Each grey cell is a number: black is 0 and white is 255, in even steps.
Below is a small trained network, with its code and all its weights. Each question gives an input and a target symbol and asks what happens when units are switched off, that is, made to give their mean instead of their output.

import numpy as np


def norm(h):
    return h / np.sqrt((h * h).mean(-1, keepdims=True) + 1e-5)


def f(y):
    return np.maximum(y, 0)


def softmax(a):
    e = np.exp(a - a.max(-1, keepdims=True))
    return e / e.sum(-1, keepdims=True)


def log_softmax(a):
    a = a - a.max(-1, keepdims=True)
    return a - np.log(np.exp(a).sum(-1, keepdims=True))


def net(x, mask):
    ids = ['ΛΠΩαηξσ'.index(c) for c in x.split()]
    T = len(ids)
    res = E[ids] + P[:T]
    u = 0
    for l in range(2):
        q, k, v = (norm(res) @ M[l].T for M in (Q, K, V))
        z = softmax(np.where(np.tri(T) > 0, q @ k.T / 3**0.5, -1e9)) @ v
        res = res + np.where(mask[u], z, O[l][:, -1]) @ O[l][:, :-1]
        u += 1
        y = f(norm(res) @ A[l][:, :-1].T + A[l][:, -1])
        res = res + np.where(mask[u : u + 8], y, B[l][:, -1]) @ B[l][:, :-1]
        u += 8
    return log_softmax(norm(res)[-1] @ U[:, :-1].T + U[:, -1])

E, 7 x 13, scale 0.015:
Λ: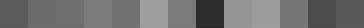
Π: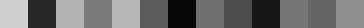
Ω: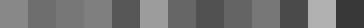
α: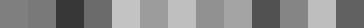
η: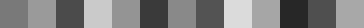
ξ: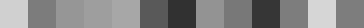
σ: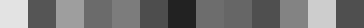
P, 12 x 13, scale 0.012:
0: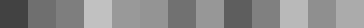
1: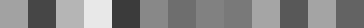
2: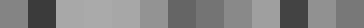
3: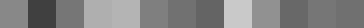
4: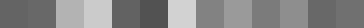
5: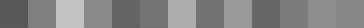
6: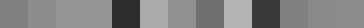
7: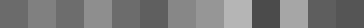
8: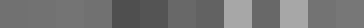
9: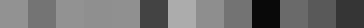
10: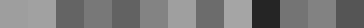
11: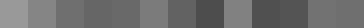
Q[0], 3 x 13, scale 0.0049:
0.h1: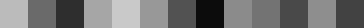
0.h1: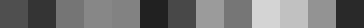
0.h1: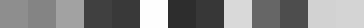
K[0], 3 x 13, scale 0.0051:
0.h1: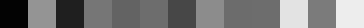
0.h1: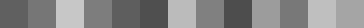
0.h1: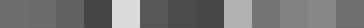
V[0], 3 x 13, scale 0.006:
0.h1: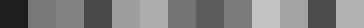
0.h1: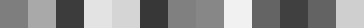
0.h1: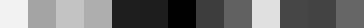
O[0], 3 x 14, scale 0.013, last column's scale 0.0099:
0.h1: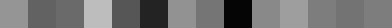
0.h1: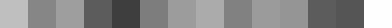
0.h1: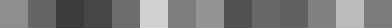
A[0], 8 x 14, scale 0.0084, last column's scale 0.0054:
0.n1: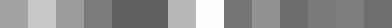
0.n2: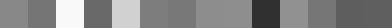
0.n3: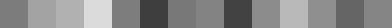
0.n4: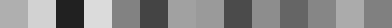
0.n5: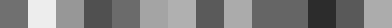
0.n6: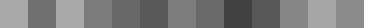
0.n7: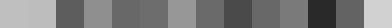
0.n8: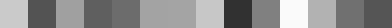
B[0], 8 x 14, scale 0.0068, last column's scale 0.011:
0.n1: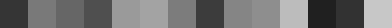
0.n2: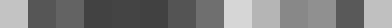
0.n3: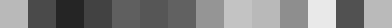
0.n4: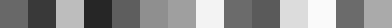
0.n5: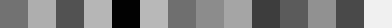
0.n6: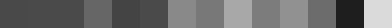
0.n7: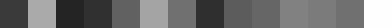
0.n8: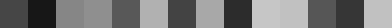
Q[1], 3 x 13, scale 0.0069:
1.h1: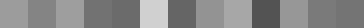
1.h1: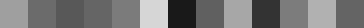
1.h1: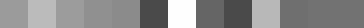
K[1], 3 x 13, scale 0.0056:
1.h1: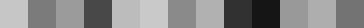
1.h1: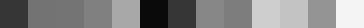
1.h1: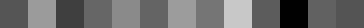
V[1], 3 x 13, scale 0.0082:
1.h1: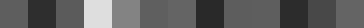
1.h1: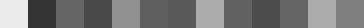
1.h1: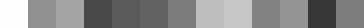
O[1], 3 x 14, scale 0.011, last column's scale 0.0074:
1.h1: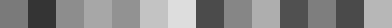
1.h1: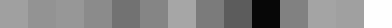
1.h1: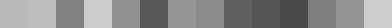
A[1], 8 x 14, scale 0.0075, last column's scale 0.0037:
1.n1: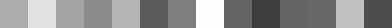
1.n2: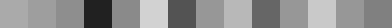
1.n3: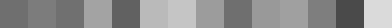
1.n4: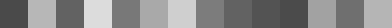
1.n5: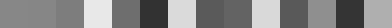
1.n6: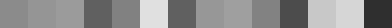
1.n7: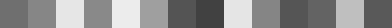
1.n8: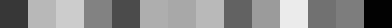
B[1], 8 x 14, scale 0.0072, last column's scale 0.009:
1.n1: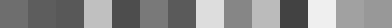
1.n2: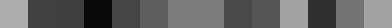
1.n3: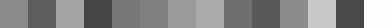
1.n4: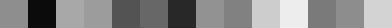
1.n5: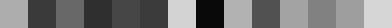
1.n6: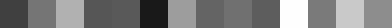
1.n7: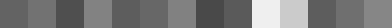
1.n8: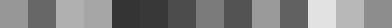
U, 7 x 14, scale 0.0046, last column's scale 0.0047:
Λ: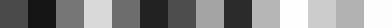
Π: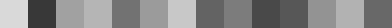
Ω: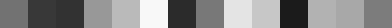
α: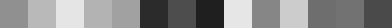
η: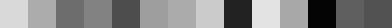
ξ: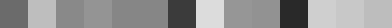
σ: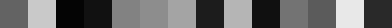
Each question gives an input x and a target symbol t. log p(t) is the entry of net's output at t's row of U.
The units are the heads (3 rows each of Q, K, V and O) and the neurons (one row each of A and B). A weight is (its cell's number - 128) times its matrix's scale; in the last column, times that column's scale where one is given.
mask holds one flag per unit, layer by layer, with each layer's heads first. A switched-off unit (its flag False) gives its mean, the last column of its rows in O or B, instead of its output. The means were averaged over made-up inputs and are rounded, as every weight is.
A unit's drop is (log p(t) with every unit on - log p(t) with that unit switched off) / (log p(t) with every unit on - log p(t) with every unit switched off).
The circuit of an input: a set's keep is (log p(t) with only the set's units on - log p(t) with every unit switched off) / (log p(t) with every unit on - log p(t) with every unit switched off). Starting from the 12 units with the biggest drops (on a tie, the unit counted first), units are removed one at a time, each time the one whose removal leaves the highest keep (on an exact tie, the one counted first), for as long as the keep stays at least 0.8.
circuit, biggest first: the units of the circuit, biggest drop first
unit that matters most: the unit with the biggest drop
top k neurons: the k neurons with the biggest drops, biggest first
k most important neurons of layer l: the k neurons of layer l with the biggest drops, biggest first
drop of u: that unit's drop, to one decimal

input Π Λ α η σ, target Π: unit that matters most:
0.h1
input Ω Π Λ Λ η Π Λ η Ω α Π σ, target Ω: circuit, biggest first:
(0.h1; 1.h1)
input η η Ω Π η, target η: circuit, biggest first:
(0.h1; 0.n1)
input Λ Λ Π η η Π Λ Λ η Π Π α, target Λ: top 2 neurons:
(0.n4; 0.n8)
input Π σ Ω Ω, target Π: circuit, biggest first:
(1.h1; 0.n7; 0.h1; 0.n2)
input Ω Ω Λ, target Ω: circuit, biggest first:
(1.h1; 0.h1)
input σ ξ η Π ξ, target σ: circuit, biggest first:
(0.h1; 1.n2)
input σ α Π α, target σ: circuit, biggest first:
(0.h1; 1.n2; 0.n8)
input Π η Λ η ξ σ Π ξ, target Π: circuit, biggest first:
(0.h1; 1.h1; 0.n7)
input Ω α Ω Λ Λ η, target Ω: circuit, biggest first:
(1.h1; 0.h1)
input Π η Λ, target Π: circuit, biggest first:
(1.h1; 0.n7; 0.h1; 0.n2)
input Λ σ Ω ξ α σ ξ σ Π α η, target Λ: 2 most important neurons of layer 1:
(1.n4; 1.n5)
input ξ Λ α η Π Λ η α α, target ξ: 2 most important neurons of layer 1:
(1.n1; 1.n5)
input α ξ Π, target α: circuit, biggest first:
(0.h1)
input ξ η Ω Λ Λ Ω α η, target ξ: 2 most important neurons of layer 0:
(0.n5; 0.n6)
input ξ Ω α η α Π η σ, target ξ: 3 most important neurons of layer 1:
(1.n1; 1.n5; 1.n4)
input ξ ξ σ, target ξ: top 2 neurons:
(1.n1; 0.n7)
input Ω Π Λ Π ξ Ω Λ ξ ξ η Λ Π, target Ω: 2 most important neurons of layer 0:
(0.n6; 0.n4)
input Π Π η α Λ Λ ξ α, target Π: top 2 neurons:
(0.n7; 0.n4)
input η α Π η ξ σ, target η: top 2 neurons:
(0.n8; 1.n5)
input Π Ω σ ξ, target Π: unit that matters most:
1.h1
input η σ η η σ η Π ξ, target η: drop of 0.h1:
0.7
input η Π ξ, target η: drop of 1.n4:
0.1
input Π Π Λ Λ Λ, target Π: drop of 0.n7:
0.2
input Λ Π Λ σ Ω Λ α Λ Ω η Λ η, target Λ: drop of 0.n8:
-0.1
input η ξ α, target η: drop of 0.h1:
0.5
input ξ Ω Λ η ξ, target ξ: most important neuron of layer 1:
(1.n1)
